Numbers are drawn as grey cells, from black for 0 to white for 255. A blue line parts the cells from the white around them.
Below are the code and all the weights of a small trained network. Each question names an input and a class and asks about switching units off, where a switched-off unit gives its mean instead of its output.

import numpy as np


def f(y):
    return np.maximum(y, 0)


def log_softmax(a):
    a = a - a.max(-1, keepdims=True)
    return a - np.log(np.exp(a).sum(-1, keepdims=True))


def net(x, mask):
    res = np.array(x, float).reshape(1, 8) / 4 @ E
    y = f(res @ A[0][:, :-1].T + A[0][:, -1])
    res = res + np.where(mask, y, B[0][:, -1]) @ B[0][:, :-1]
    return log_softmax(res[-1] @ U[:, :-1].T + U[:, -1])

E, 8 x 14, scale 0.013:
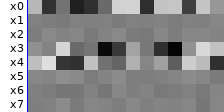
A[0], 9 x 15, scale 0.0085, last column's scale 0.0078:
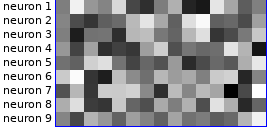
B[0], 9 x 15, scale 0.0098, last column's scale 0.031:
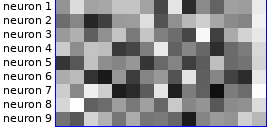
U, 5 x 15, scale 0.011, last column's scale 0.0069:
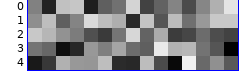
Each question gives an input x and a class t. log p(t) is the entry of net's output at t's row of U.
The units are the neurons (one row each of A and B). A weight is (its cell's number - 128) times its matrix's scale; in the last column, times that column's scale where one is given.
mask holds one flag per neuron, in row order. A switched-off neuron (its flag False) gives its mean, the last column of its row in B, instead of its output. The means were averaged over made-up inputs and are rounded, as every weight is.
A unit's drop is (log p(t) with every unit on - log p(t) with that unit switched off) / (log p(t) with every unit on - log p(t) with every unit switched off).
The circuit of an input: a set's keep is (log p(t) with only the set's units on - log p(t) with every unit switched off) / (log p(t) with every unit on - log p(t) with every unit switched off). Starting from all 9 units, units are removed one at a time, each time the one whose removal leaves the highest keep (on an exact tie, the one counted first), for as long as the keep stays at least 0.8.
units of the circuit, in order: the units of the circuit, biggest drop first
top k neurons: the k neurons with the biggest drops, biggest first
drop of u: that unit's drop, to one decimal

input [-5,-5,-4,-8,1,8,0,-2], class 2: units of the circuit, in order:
(neuron 7)
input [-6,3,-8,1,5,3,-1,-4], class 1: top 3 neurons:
(neuron 1; neuron 4; neuron 8)
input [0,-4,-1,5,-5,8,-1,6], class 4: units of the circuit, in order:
(neuron 7; neuron 5; neuron 3)
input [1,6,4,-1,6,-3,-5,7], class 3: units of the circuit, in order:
(neuron 7; neuron 6)
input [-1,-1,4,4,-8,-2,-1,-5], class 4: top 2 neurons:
(neuron 7; neuron 5)
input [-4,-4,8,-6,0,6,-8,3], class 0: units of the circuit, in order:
(neuron 6; neuron 7)
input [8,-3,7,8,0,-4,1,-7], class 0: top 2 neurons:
(neuron 6; neuron 8)
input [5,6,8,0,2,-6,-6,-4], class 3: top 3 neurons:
(neuron 7; neuron 1; neuron 2)
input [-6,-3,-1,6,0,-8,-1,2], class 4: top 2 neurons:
(neuron 5; neuron 3)
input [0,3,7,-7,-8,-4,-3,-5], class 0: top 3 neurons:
(neuron 7; neuron 1; neuron 8)
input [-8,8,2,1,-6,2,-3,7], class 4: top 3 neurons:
(neuron 5; neuron 4; neuron 3)
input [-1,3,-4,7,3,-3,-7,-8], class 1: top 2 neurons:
(neuron 1; neuron 7)
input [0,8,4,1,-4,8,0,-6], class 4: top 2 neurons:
(neuron 7; neuron 4)
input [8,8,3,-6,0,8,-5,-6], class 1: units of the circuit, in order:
(neuron 3)
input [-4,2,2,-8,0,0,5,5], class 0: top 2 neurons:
(neuron 7; neuron 6)
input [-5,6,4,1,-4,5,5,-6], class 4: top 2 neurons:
(neuron 5; neuron 4)
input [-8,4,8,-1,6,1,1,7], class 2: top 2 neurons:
(neuron 7; neuron 6)
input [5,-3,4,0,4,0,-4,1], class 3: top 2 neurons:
(neuron 7; neuron 2)
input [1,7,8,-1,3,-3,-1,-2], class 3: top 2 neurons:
(neuron 7; neuron 4)
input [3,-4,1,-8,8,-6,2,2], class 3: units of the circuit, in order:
(neuron 2)
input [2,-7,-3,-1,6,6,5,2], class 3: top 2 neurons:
(neuron 7; neuron 6)
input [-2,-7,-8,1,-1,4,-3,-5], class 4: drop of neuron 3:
0.1
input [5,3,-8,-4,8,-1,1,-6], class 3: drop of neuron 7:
0.0
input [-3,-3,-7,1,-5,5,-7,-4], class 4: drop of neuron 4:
0.3
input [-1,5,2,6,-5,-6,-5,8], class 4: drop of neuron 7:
0.2
